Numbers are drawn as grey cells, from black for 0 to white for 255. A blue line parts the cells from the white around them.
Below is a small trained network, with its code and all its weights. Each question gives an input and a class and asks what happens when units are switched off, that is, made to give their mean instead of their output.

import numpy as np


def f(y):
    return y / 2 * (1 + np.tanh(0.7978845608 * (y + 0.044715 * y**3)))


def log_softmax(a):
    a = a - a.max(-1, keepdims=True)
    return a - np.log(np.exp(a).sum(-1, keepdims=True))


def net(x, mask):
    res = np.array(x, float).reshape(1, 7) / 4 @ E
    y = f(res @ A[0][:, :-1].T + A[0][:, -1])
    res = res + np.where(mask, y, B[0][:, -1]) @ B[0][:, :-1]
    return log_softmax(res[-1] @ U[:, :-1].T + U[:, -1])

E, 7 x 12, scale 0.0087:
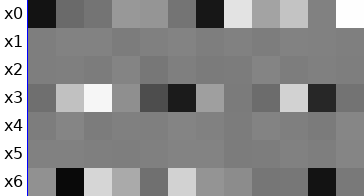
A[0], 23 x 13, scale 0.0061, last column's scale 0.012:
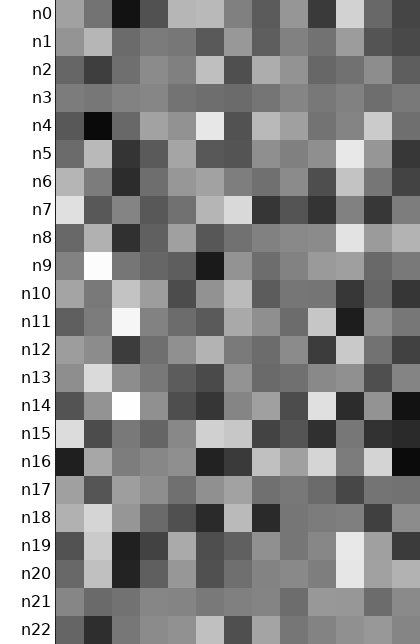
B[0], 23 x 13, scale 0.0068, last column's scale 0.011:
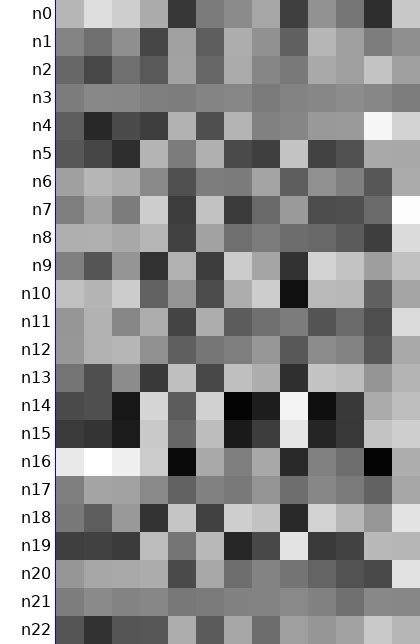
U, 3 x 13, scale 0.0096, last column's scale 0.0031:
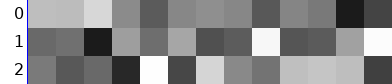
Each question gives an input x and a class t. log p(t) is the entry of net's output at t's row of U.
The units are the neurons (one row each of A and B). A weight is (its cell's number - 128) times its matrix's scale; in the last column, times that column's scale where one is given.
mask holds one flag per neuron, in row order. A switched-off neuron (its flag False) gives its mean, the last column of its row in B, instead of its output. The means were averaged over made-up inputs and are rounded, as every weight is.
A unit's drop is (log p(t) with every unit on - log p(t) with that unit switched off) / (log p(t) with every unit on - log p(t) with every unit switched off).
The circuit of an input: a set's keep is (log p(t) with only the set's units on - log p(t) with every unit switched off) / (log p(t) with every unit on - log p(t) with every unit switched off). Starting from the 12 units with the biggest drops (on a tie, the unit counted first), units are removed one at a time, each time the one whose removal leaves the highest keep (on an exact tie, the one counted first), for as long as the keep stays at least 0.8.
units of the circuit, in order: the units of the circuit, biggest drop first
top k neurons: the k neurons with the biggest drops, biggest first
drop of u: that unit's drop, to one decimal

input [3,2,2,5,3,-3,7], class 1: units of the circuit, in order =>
n14
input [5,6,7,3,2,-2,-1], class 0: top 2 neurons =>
n16, n15
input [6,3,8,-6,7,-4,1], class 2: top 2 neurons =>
n4, n7
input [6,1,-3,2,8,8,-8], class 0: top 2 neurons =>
n16, n8
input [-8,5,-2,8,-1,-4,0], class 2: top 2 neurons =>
n18, n13
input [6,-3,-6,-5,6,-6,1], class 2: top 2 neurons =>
n4, n7
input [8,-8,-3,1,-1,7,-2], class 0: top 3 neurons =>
n16, n15, n14
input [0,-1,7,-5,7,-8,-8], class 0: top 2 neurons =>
n0, n8
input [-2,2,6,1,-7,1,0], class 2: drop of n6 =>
0.1
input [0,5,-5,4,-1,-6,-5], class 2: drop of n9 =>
0.2
